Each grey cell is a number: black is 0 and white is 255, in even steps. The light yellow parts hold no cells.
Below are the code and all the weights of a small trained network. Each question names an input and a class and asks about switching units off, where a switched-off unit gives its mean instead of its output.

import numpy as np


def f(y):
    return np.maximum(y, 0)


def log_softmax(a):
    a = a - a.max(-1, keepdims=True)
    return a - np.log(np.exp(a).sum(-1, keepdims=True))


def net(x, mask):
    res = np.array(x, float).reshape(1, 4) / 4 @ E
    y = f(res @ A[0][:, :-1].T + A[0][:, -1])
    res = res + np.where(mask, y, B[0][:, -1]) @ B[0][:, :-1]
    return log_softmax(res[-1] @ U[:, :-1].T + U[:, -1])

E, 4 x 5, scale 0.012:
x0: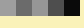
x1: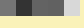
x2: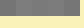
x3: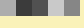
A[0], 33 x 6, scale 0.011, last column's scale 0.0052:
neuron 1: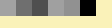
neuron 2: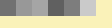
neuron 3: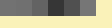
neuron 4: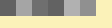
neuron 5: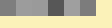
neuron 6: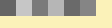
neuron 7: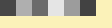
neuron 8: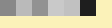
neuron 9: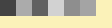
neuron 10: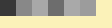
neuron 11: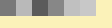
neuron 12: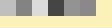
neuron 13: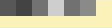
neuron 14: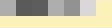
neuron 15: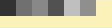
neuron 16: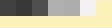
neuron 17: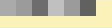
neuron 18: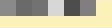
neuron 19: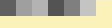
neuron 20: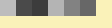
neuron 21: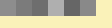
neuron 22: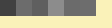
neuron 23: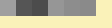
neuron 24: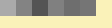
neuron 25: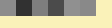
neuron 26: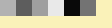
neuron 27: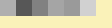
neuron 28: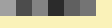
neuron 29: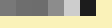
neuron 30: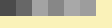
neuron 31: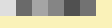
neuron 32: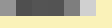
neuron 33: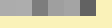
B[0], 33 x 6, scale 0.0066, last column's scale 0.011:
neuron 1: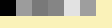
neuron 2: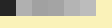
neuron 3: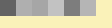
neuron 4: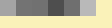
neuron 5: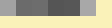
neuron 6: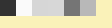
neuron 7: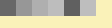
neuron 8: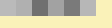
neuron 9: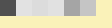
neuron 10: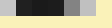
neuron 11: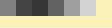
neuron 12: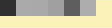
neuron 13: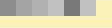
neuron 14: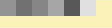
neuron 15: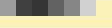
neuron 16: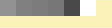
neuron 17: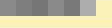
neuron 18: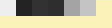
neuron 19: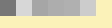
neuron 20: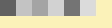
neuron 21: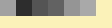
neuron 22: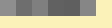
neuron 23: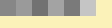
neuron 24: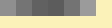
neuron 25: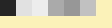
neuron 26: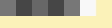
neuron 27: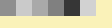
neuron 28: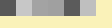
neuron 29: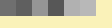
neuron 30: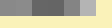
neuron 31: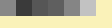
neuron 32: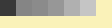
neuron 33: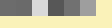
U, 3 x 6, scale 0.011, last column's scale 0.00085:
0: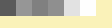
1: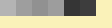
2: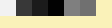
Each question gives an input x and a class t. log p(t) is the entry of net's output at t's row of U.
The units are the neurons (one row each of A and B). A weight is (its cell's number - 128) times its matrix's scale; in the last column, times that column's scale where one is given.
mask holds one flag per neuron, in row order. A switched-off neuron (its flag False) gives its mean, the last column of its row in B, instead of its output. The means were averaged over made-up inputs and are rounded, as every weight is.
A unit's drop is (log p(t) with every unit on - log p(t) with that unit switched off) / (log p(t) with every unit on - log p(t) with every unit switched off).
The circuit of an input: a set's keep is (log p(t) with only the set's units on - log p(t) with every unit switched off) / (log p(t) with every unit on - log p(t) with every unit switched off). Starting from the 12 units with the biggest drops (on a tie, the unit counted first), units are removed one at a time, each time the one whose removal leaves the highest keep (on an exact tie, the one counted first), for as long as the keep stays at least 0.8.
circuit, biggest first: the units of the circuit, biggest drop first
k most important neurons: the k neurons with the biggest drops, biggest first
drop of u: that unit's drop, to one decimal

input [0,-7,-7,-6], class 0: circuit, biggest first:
neuron 2; neuron 16
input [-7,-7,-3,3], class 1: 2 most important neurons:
neuron 8; neuron 7
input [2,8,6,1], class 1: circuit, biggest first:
neuron 16
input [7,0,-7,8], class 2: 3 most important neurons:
neuron 18; neuron 26; neuron 31
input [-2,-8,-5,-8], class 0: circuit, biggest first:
neuron 2; neuron 19
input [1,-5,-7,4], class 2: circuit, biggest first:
neuron 18; neuron 26
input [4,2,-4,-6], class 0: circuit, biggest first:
neuron 2; neuron 16
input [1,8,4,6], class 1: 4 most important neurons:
neuron 16; neuron 27; neuron 14; neuron 2
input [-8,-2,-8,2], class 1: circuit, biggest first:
neuron 8; neuron 16; neuron 7
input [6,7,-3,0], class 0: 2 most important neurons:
neuron 32; neuron 25
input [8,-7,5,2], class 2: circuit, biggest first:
neuron 26; neuron 18
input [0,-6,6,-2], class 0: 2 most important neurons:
neuron 16; neuron 27
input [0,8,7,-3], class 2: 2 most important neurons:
neuron 15; neuron 10
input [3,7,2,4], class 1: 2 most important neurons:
neuron 16; neuron 27
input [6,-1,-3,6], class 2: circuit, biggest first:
neuron 18
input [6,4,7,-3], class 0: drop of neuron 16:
0.1
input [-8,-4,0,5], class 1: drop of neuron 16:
0.2
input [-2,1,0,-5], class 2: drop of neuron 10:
0.2
